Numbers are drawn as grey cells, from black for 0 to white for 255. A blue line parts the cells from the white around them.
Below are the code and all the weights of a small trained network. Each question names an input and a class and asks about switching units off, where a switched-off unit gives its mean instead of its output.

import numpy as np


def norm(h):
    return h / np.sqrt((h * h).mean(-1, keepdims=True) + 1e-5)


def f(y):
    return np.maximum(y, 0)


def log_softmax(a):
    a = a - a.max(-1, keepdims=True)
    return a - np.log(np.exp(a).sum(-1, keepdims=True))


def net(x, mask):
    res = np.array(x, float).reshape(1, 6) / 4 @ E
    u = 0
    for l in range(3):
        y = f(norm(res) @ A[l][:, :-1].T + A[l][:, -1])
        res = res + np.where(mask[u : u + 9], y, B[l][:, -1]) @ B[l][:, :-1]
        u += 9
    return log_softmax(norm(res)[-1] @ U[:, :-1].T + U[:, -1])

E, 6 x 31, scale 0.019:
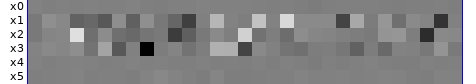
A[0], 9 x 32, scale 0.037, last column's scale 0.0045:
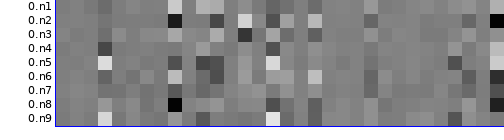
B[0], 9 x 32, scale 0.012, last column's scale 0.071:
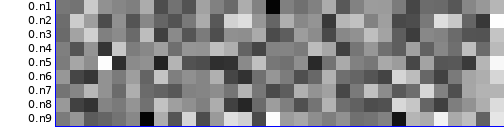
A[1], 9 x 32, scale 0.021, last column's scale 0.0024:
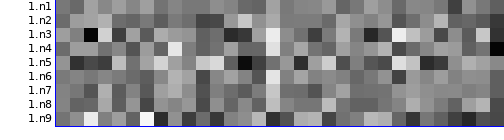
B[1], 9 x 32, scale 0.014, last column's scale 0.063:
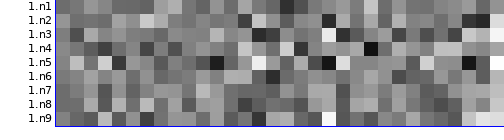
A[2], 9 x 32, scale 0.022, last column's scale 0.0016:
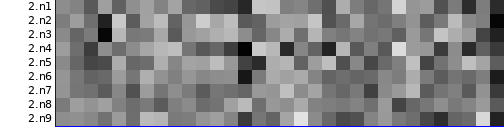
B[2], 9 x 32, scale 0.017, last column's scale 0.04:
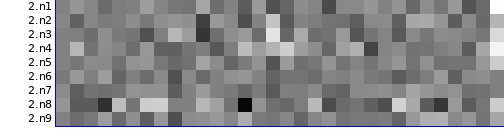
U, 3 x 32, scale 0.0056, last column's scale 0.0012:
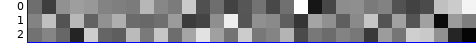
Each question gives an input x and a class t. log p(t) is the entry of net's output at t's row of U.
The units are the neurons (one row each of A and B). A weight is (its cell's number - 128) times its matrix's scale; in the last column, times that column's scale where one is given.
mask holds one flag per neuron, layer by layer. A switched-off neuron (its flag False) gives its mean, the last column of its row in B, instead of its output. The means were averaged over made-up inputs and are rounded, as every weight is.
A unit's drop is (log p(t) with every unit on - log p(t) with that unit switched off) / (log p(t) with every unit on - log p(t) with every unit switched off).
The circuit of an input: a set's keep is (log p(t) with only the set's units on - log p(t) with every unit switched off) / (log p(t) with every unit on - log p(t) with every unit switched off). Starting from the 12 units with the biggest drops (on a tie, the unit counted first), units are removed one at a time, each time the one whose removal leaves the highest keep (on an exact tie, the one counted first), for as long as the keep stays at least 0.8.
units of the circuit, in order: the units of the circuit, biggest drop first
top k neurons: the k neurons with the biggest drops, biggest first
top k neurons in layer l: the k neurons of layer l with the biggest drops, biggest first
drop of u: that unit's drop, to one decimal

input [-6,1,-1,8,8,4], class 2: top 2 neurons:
0.n2, 0.n6
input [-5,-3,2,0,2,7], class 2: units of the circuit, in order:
0.n9
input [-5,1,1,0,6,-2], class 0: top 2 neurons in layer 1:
1.n3, 1.n5
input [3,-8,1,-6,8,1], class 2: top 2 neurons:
0.n9, 0.n5
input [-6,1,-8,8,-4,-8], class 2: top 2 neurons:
0.n2, 0.n6
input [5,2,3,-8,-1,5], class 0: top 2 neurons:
0.n6, 0.n2
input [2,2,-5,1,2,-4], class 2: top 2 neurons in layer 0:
0.n5, 0.n8
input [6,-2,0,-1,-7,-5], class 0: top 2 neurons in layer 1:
1.n9, 1.n5
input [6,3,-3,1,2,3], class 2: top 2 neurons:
0.n2, 0.n8
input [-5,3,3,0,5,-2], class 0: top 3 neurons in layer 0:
0.n6, 0.n3, 0.n5
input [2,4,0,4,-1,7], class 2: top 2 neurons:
0.n2, 1.n5
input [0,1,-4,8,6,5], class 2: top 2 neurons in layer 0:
0.n2, 0.n6
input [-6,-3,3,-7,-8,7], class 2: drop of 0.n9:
1.0
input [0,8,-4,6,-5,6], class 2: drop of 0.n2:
0.7
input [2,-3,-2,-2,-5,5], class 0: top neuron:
1.n9
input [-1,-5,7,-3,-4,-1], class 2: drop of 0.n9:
1.2
